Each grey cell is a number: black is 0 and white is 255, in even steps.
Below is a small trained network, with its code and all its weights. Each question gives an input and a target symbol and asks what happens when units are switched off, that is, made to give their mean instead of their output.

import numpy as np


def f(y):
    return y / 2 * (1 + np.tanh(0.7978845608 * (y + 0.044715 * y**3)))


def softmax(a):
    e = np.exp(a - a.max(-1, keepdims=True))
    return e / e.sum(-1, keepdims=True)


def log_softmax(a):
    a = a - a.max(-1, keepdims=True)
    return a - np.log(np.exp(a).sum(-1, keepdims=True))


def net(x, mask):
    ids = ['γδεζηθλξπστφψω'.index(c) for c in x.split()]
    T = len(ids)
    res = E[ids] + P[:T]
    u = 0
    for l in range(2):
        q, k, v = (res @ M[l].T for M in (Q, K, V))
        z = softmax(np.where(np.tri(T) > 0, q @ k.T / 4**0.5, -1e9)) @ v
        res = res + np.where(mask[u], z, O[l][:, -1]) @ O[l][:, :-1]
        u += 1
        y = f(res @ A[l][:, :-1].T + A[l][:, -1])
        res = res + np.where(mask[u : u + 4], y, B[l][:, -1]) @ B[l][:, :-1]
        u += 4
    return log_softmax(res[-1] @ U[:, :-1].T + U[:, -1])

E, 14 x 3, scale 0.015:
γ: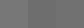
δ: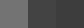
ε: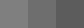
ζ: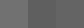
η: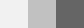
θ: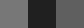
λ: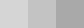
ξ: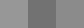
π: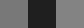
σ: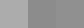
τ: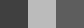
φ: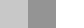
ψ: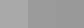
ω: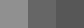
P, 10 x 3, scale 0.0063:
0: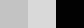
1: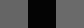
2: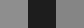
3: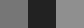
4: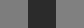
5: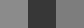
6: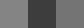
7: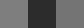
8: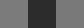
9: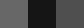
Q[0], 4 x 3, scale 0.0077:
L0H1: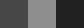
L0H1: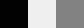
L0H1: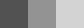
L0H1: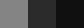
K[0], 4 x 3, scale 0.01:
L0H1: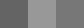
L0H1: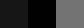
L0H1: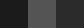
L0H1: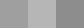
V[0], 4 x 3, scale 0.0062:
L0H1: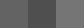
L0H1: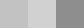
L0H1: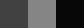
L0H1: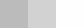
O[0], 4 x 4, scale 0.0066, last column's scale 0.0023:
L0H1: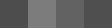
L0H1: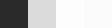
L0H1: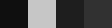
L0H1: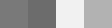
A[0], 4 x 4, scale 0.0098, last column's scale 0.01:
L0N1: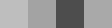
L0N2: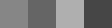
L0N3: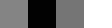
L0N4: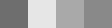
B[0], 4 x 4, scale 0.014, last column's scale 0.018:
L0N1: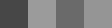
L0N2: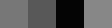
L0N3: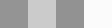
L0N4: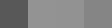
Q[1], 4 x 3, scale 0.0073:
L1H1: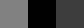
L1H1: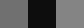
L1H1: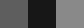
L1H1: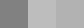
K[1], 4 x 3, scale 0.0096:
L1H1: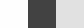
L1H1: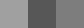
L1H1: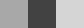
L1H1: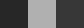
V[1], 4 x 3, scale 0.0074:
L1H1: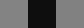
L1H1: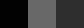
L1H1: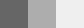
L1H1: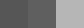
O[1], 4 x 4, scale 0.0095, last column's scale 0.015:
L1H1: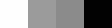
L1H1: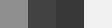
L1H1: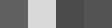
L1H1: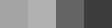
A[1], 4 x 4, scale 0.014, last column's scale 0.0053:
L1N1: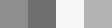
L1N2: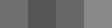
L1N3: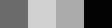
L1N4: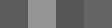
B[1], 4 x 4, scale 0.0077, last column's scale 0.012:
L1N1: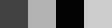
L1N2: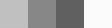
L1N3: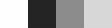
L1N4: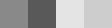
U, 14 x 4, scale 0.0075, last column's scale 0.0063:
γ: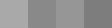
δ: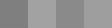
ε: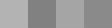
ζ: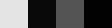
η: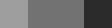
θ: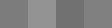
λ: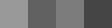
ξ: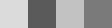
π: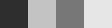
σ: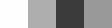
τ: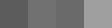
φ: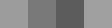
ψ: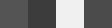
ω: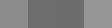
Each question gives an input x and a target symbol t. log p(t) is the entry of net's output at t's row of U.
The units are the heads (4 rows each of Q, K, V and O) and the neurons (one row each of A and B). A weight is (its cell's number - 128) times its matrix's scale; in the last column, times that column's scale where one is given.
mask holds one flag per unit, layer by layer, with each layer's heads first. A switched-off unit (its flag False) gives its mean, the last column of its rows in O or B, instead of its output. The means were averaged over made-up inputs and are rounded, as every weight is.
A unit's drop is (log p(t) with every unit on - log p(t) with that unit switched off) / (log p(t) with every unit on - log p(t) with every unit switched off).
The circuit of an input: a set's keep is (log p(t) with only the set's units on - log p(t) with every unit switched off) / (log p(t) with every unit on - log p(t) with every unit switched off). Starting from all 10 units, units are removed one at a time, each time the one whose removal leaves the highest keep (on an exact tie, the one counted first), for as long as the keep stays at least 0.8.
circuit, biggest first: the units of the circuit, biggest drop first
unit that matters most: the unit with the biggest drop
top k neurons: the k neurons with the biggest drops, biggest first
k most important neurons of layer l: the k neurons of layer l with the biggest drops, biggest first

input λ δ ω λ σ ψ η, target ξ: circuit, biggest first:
L1H1; L1N3; L0H1; L0N4
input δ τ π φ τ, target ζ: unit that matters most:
L0H1
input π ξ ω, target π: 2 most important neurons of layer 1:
L1N3; L1N2
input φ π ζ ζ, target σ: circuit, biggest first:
L1H1; L1N3; L0H1; L1N1
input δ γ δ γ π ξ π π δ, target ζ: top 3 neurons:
L0N1; L0N3; L1N2
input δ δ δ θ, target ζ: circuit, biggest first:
L0H1; L1H1
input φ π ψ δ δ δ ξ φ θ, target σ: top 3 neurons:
L1N3; L1N1; L0N3
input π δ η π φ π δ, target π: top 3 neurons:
L0N3; L1N3; L1N1
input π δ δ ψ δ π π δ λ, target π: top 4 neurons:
L1N3; L0N2; L0N3; L1N2
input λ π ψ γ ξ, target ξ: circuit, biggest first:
L1H1; L1N3; L0H1
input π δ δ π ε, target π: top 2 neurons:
L1N3; L0N3
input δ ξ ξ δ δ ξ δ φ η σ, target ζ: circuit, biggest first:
L0H1; L1H1; L0N3
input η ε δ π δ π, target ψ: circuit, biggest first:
L1H1; L0H1; L0N1; L1N3
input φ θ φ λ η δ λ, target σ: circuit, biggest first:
L1H1; L1N3; L1N1
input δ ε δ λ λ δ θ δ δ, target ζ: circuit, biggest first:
L0H1; L1H1; L0N1
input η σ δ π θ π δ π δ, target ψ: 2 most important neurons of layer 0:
L0N1; L0N4
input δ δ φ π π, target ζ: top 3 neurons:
L0N3; L0N1; L0N2
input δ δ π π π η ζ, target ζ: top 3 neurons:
L0N1; L0N3; L1N2
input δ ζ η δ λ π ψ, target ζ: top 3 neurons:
L0N3; L0N1; L1N2
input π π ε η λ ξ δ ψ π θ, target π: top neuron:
L1N1
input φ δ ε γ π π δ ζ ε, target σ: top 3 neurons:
L1N3; L1N1; L0N1
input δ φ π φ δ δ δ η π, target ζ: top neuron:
L0N1
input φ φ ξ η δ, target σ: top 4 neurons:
L1N3; L1N1; L0N3; L0N1
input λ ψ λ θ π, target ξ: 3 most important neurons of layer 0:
L0N4; L0N3; L0N2
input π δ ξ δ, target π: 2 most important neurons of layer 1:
L1N3; L1N2
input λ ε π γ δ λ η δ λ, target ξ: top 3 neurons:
L1N3; L0N4; L0N1
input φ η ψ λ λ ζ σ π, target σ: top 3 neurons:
L1N3; L0N3; L1N1
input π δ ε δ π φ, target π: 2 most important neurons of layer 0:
L0N2; L0N3
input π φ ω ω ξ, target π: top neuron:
L1N3
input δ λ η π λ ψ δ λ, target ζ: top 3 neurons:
L0N3; L0N1; L1N2
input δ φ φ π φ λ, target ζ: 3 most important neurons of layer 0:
L0N3; L0N1; L0N2
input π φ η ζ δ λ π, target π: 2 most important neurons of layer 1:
L1N1; L1N3
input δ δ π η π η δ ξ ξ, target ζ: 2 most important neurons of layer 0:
L0N1; L0N3
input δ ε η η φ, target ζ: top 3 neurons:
L0N3; L0N1; L1N2
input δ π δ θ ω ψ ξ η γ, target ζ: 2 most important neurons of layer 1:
L1N2; L1N1
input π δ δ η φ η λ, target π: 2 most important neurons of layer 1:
L1N1; L1N3
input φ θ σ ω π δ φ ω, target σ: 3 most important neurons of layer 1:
L1N3; L1N1; L1N4
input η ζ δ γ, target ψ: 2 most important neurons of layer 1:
L1N4; L1N3
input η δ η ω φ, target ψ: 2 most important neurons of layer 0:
L0N4; L0N1
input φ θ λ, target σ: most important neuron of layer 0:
L0N1
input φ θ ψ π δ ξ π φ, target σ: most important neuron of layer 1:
L1N3
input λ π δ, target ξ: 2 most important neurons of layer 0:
L0N4; L0N3
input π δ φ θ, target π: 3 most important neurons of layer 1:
L1N3; L1N1; L1N2
